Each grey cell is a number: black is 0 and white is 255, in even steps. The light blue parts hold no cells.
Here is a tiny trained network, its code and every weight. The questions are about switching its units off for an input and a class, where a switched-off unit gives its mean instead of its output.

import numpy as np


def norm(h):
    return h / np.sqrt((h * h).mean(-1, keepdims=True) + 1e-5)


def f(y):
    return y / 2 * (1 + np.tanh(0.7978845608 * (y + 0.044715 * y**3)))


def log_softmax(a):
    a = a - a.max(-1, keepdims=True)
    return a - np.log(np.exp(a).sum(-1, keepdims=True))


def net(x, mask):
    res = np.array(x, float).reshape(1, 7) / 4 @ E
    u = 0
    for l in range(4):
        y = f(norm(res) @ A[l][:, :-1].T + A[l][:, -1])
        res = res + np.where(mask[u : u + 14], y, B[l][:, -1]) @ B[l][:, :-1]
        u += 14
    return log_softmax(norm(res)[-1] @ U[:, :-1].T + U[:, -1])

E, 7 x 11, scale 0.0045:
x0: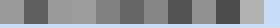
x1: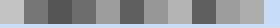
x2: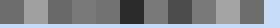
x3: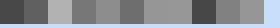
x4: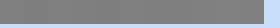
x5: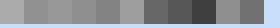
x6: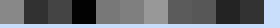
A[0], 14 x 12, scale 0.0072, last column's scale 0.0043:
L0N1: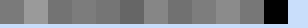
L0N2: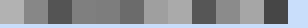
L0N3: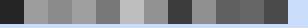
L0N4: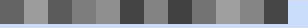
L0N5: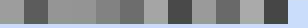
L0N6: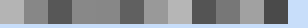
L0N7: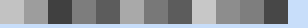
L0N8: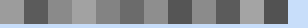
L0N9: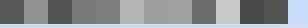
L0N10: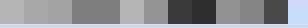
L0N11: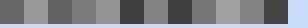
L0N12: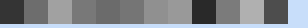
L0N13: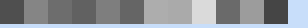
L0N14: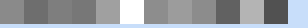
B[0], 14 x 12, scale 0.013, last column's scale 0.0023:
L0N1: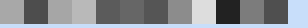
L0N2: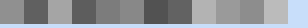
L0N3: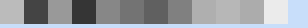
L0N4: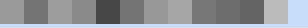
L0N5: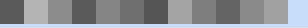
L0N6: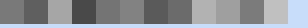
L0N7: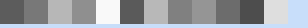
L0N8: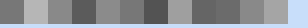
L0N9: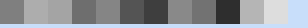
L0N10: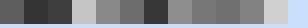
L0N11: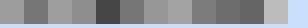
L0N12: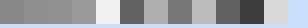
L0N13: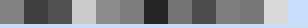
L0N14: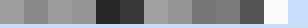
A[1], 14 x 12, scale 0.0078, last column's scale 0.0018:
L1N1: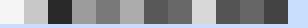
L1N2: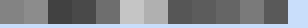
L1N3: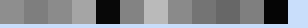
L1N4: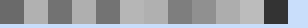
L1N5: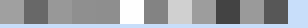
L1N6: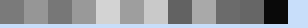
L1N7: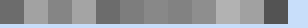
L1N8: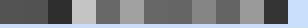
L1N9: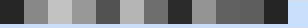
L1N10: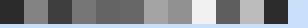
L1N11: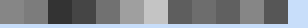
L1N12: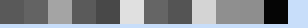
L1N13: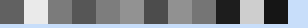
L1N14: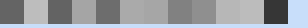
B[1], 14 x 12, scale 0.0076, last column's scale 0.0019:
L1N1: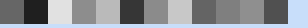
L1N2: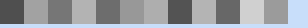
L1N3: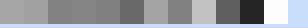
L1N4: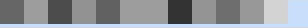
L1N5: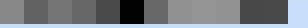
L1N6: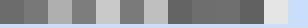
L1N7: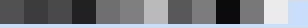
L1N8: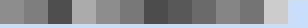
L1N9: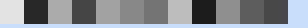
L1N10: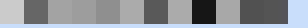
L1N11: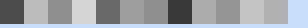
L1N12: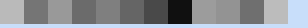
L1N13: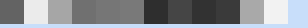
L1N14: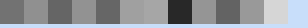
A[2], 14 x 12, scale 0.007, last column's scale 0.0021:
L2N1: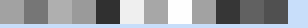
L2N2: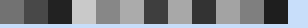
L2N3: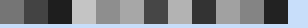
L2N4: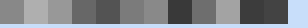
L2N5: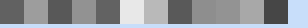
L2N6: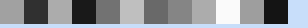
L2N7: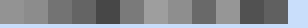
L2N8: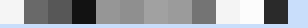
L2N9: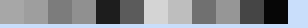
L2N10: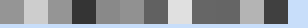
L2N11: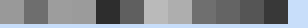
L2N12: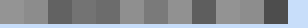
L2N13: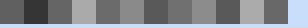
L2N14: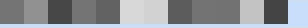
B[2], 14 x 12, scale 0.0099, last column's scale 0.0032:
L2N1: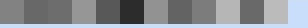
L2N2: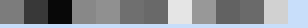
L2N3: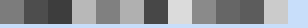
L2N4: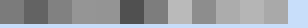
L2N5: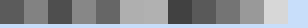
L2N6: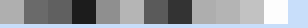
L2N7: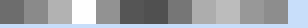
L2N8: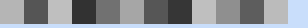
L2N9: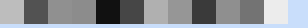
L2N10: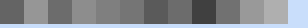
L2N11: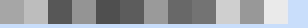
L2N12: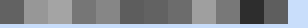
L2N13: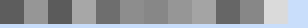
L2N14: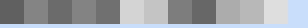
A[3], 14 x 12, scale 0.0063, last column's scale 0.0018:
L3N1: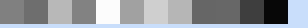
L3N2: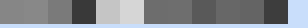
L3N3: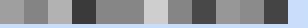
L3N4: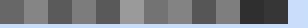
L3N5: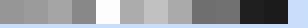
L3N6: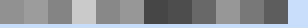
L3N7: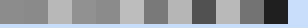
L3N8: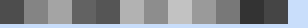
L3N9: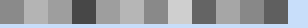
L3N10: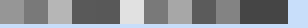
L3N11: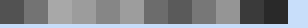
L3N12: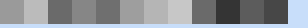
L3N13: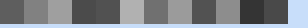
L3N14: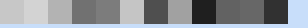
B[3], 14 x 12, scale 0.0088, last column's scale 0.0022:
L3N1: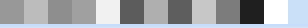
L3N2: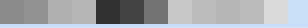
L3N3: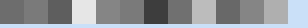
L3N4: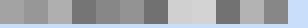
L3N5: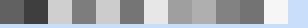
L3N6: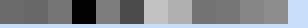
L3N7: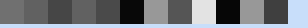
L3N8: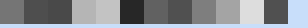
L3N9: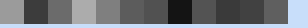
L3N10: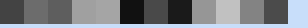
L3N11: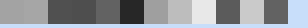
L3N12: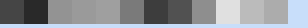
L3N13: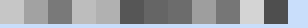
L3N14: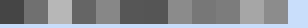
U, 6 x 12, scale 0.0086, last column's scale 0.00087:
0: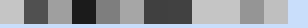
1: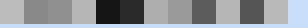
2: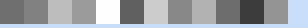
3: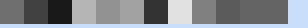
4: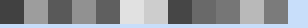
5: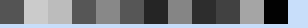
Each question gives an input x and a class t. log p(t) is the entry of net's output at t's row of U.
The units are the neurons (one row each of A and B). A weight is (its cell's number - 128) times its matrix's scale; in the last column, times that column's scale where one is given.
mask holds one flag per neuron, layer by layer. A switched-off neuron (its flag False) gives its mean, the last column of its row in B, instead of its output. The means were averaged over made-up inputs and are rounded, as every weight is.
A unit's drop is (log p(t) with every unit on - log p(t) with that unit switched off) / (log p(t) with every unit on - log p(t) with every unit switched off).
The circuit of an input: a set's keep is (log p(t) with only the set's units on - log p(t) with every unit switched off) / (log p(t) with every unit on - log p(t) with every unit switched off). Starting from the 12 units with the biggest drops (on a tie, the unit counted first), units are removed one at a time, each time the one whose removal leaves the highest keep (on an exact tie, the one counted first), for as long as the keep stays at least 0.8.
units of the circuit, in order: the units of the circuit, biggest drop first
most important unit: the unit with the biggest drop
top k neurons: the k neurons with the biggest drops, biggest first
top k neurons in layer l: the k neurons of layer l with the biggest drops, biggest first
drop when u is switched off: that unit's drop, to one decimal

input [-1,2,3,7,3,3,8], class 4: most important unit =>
L0N7
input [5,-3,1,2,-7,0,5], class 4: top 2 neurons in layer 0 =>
(L0N9; L0N7)
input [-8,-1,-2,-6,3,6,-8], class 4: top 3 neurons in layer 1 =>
(L1N14; L1N4; L1N7)
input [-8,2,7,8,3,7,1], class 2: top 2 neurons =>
(L0N12; L0N14)
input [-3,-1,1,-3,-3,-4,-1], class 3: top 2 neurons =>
(L0N13; L0N12)
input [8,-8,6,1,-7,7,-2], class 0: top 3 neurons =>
(L0N3; L0N9; L0N13)
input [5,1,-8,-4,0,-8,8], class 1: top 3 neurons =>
(L0N14; L0N10; L1N3)
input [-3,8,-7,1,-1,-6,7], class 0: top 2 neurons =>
(L0N6; L0N2)
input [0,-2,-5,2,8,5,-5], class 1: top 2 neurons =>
(L0N14; L0N13)
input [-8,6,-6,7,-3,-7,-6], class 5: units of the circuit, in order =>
(L0N9; L2N10)
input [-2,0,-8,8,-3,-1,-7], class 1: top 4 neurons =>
(L0N14; L0N7; L2N9; L2N11)
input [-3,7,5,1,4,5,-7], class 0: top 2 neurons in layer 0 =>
(L0N2; L0N6)
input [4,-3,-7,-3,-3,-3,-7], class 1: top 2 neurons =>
(L0N14; L1N3)
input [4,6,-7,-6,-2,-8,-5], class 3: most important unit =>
L0N13
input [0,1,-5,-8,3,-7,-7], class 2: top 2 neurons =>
(L0N7; L0N10)
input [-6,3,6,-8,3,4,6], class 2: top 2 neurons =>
(L0N7; L0N14)
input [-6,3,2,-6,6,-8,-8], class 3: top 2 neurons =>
(L0N13; L0N12)
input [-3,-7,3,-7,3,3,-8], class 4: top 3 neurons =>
(L0N12; L0N6; L0N2)
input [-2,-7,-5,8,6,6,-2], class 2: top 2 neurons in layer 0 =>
(L0N12; L0N6)
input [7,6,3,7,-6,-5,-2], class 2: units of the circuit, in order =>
(L0N12)
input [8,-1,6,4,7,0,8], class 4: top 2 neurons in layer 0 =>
(L0N9; L0N14)
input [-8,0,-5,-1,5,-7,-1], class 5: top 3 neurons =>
(L0N9; L1N13; L0N10)
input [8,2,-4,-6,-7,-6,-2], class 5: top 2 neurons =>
(L0N5; L0N8)
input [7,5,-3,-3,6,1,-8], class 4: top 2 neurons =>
(L0N9; L0N3)
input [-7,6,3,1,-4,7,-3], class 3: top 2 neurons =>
(L0N10; L0N3)
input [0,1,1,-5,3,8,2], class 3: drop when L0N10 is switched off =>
1.8
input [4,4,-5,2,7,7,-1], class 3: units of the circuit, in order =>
(L0N10)
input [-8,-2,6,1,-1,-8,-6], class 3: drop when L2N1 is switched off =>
0.0
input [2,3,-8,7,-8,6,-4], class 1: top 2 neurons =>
(L0N14; L0N7)
